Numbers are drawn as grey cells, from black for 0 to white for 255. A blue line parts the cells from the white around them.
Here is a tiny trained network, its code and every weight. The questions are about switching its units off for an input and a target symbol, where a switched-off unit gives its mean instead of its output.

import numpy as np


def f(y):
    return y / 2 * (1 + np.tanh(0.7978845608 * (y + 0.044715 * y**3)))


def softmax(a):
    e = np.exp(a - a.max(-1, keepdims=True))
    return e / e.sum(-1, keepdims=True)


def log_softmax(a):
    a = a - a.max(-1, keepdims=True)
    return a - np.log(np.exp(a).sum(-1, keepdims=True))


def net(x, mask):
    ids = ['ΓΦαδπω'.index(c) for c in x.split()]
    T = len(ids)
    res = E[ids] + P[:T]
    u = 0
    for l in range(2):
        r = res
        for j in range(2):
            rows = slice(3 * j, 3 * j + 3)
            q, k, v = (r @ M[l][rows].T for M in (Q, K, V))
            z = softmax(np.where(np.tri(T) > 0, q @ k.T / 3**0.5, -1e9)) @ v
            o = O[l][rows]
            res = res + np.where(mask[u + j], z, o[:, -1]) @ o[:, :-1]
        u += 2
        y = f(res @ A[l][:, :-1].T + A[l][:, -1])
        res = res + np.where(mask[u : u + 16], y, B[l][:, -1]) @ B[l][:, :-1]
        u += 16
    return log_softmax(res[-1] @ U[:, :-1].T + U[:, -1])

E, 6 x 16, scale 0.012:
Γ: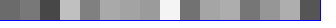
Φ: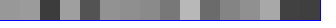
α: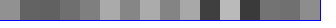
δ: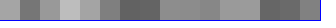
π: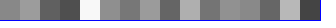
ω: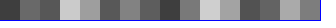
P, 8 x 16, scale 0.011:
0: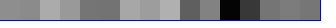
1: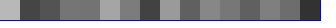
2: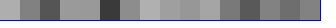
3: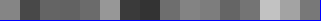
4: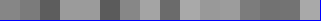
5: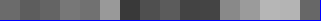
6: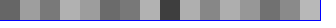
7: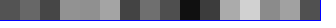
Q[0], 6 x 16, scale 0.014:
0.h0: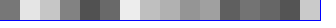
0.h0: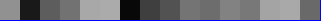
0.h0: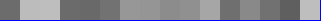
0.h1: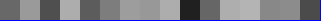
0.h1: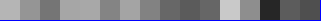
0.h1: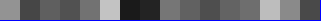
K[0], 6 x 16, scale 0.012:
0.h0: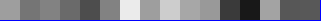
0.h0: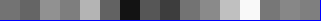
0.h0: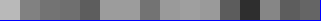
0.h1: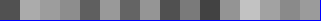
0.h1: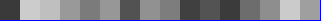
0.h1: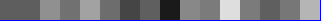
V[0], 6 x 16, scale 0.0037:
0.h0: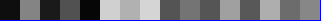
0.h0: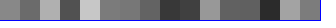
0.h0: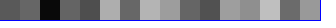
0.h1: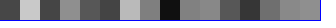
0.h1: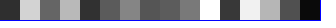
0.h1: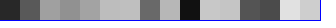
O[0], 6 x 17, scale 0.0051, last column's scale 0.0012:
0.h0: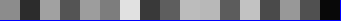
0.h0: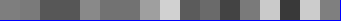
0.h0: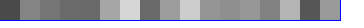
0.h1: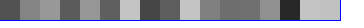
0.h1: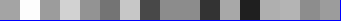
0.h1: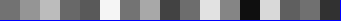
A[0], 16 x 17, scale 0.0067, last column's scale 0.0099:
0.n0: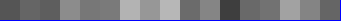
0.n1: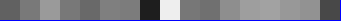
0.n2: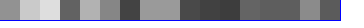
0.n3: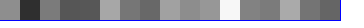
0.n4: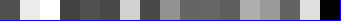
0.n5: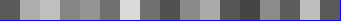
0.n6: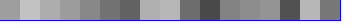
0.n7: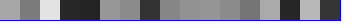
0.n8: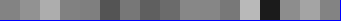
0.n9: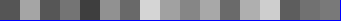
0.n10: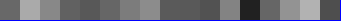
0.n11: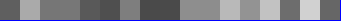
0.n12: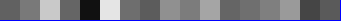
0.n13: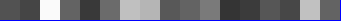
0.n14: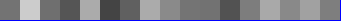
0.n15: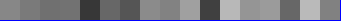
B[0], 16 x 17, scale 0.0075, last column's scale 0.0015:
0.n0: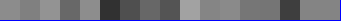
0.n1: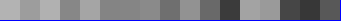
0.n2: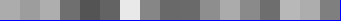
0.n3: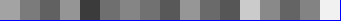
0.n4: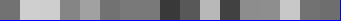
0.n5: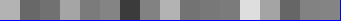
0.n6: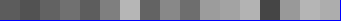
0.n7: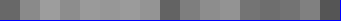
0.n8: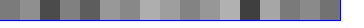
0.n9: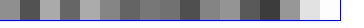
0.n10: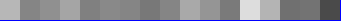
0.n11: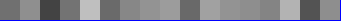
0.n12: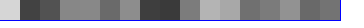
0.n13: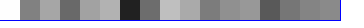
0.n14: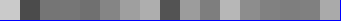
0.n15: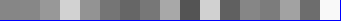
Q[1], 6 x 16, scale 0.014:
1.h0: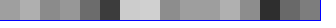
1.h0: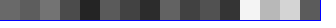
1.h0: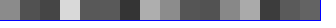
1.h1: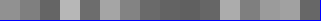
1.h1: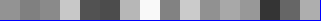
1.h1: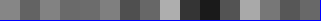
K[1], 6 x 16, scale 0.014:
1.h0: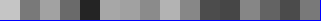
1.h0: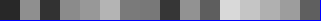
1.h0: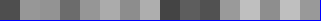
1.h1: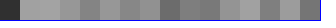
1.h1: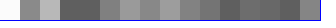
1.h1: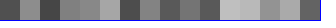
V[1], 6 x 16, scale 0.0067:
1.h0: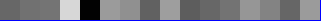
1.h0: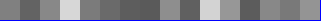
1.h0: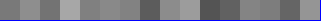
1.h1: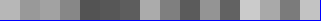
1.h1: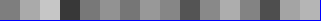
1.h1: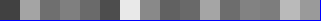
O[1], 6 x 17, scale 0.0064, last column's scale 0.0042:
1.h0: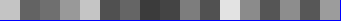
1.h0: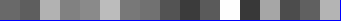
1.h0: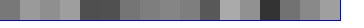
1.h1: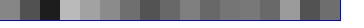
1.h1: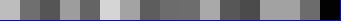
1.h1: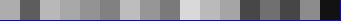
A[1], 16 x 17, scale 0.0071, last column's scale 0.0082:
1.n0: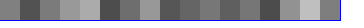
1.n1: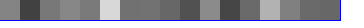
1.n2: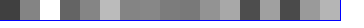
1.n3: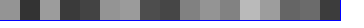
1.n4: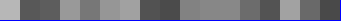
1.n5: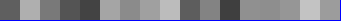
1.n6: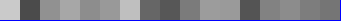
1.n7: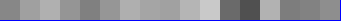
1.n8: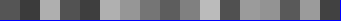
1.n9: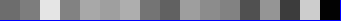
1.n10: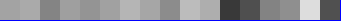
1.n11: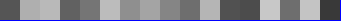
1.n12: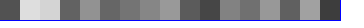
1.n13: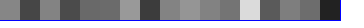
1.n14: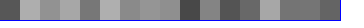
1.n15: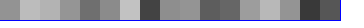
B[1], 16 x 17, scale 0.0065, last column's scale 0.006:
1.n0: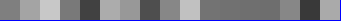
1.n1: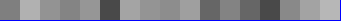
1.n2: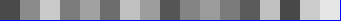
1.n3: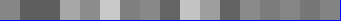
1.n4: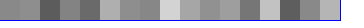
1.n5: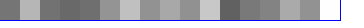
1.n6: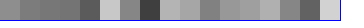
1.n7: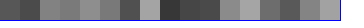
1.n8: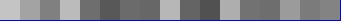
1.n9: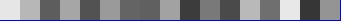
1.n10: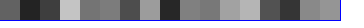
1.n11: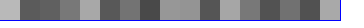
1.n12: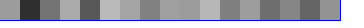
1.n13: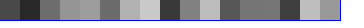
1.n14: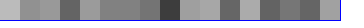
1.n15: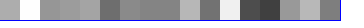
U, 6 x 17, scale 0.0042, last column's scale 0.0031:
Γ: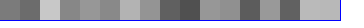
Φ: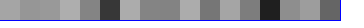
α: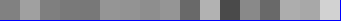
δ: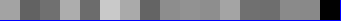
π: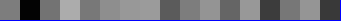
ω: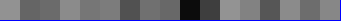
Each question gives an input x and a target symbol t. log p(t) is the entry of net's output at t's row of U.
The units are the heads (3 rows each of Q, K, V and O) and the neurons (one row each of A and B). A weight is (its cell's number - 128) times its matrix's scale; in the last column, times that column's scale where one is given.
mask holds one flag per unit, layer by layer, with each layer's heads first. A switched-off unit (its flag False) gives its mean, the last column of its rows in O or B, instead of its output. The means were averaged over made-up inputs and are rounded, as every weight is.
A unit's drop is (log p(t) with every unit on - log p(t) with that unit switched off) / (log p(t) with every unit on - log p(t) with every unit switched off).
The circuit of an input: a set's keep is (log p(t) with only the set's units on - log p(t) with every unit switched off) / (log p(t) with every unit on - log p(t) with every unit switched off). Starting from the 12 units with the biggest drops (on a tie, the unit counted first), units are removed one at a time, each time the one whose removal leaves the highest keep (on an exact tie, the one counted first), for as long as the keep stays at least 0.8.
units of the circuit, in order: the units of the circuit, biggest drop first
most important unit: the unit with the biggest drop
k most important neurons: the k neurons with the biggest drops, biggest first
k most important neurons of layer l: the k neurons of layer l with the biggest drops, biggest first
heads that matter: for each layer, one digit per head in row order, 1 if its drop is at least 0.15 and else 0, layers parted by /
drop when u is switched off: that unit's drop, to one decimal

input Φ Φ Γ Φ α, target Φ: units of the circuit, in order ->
(0.h1; 1.h0; 1.h1)
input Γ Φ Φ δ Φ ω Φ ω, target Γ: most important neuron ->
(1.n2)
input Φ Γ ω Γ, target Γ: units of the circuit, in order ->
(1.n2; 1.h0; 1.h1)
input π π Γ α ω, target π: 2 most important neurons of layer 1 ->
(1.n10; 1.n7)
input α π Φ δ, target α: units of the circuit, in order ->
(1.h0; 1.n5; 1.h1)
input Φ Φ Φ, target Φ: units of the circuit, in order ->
(0.h1; 1.h0; 1.h1)
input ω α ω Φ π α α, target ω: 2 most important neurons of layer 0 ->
(0.n5; 0.n13)
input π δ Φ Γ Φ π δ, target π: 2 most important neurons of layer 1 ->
(1.n10; 1.n7)
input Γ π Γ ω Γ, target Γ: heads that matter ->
01 / 10
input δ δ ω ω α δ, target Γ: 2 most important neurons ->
(1.n2; 0.n11)
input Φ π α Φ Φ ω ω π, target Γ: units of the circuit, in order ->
(1.n2; 0.h1; 1.h1; 1.h0)
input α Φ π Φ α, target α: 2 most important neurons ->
(0.n13; 1.n5)
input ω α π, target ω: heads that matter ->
01 / 01
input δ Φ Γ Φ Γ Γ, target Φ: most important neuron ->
(1.n15)
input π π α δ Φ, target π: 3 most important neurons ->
(1.n10; 0.n2; 1.n7)
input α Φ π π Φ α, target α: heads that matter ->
00 / 10
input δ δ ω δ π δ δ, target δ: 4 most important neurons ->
(0.n2; 0.n6; 1.n6; 1.n4)
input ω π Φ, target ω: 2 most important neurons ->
(0.n5; 0.n13)
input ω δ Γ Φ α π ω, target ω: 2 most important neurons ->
(0.n5; 0.n13)
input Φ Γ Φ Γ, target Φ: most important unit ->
0.h1
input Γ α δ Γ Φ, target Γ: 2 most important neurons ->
(1.n2; 0.n12)
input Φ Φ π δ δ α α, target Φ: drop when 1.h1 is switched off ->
0.2
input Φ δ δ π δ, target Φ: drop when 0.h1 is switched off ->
0.6
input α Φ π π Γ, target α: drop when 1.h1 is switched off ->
0.5
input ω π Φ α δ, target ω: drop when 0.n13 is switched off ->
0.4
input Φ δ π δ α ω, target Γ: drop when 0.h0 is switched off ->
0.0
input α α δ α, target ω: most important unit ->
0.h0
